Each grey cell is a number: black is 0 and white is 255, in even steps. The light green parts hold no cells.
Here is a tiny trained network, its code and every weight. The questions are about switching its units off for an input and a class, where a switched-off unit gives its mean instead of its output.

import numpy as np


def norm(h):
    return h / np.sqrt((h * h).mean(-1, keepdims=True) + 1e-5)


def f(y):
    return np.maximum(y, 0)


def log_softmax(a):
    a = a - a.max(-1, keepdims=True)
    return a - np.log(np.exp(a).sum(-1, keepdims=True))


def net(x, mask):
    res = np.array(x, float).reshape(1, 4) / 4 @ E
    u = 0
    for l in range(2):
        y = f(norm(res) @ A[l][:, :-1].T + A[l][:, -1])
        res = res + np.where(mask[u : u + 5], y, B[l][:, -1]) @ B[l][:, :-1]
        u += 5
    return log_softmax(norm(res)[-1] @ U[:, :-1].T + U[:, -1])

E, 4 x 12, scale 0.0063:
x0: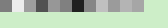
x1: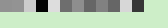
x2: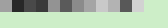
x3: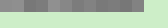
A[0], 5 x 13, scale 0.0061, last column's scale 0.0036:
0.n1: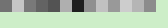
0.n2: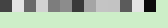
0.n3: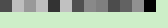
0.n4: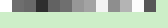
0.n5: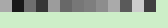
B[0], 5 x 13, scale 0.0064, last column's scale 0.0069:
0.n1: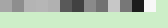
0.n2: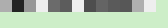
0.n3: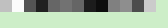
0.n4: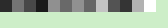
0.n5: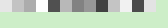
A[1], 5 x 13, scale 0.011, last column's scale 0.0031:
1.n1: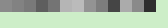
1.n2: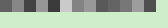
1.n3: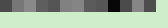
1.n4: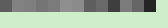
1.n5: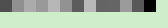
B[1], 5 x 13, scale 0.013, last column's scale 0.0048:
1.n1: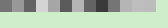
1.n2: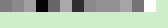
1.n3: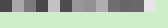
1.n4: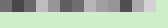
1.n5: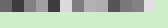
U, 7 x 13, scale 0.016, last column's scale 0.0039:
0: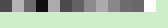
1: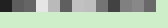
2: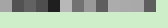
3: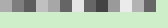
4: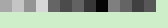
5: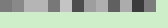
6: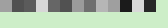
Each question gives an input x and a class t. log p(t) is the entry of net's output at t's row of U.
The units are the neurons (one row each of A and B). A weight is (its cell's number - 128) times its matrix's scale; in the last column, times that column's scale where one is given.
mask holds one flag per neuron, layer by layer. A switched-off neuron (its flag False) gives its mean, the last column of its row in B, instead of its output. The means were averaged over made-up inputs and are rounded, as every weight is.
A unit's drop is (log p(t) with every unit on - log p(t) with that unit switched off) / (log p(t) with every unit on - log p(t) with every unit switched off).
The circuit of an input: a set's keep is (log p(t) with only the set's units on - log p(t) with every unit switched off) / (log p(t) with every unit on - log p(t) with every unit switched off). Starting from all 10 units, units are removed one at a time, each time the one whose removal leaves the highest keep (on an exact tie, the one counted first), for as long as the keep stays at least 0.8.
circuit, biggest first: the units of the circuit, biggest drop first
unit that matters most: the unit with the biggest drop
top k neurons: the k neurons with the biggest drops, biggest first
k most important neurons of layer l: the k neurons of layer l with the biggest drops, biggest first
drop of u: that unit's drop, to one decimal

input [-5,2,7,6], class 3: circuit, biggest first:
[0.n5]
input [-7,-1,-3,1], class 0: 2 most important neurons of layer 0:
[0.n1, 0.n5]
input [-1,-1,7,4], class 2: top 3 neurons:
[0.n5, 0.n1, 1.n3]
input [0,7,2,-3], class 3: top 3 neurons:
[0.n1, 1.n1, 1.n2]
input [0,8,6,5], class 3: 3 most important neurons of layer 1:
[1.n1, 1.n2, 1.n3]
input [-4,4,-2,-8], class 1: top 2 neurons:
[0.n1, 0.n5]
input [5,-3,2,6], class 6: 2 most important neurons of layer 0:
[0.n2, 0.n4]
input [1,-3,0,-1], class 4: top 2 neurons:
[0.n3, 0.n4]
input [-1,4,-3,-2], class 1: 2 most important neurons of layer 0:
[0.n1, 0.n5]
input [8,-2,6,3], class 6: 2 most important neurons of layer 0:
[0.n2, 0.n4]
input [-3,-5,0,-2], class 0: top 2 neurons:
[0.n5, 0.n1]
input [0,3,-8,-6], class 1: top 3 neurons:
[0.n1, 0.n5, 1.n4]
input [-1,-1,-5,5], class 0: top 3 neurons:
[0.n1, 0.n5, 1.n3]
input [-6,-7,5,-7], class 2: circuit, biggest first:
[1.n2]
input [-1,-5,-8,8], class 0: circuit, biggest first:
[0.n5, 1.n3]
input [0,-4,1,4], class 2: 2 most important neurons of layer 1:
[1.n2, 1.n4]
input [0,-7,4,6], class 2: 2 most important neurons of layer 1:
[1.n2, 1.n4]
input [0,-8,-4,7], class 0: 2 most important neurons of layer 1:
[1.n2, 1.n3]
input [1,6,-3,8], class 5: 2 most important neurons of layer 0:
[0.n4, 0.n2]
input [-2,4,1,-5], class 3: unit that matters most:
0.n1
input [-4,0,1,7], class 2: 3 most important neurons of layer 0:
[0.n1, 0.n2, 0.n3]
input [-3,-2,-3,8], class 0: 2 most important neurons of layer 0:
[0.n1, 0.n5]
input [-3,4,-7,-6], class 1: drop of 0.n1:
0.2
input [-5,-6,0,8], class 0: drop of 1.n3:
0.1
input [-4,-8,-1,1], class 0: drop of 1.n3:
0.2
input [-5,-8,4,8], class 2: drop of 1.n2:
0.5
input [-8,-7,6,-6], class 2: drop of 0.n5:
0.0
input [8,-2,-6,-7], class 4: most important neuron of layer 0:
[0.n3]
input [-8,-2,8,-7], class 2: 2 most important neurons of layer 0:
[0.n5, 0.n1]
